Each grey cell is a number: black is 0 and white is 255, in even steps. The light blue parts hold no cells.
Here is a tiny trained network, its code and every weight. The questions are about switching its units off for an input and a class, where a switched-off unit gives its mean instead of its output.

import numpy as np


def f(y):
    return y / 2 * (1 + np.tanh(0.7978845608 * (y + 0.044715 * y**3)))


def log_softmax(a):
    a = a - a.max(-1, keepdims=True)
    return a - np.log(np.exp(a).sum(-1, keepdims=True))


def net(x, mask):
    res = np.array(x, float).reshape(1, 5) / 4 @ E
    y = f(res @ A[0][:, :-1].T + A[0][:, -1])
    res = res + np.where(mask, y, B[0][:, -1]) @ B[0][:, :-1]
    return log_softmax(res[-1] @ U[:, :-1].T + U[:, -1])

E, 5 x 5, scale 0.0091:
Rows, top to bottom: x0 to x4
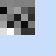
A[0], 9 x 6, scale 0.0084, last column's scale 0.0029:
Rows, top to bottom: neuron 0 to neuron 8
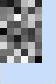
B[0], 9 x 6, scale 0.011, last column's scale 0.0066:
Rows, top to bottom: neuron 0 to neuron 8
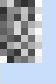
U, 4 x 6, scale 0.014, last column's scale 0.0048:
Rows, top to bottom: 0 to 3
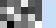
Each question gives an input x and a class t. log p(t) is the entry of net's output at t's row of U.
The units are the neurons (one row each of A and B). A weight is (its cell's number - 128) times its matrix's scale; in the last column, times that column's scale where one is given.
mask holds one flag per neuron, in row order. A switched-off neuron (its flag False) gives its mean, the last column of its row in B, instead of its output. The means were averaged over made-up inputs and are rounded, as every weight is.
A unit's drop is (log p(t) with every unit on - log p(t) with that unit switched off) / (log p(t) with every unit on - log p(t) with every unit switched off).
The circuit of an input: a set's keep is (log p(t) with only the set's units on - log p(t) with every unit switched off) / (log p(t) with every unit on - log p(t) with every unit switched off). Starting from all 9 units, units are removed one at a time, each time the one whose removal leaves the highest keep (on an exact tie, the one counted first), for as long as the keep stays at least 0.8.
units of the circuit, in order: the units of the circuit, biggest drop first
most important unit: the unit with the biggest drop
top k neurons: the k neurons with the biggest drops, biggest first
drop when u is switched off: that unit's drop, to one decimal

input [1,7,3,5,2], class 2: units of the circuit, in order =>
[neuron 4]
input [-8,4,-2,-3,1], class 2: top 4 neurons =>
[neuron 0; neuron 7; neuron 5; neuron 4]
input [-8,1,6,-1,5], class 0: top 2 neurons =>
[neuron 0; neuron 1]
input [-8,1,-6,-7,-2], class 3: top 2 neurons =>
[neuron 8; neuron 1]
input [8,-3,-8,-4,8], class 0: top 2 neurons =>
[neuron 2; neuron 0]
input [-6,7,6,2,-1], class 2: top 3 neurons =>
[neuron 4; neuron 7; neuron 2]
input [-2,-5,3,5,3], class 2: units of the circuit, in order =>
[neuron 6; neuron 3]
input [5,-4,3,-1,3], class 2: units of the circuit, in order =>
[neuron 0; neuron 7; neuron 6]
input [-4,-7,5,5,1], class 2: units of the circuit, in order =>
[neuron 6; neuron 3]
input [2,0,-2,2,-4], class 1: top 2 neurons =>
[neuron 0; neuron 8]
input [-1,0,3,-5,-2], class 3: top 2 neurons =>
[neuron 8; neuron 2]
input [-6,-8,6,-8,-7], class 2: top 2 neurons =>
[neuron 6; neuron 3]
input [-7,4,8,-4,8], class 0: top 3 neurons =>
[neuron 1; neuron 0; neuron 5]
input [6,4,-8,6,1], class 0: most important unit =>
neuron 7
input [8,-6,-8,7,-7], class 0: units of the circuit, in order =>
[neuron 7; neuron 2]
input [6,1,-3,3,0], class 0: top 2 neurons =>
[neuron 8; neuron 7]
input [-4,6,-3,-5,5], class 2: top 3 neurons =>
[neuron 0; neuron 4; neuron 7]
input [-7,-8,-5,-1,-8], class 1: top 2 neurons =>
[neuron 0; neuron 4]
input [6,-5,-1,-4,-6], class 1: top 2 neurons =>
[neuron 0; neuron 4]
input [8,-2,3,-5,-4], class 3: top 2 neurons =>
[neuron 8; neuron 2]
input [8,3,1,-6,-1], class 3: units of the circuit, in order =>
[neuron 8]
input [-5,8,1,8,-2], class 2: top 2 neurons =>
[neuron 4; neuron 8]
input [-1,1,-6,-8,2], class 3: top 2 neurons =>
[neuron 8; neuron 1]
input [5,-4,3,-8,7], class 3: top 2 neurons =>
[neuron 8; neuron 0]
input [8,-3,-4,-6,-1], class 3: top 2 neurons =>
[neuron 8; neuron 1]
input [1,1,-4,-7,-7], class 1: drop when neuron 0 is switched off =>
0.9
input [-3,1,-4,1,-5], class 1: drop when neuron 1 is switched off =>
0.1
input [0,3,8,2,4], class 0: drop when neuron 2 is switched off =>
0.0
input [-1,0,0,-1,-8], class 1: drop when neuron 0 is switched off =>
0.6
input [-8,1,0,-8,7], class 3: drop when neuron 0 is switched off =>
0.2
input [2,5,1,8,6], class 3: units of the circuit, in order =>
[neuron 0]
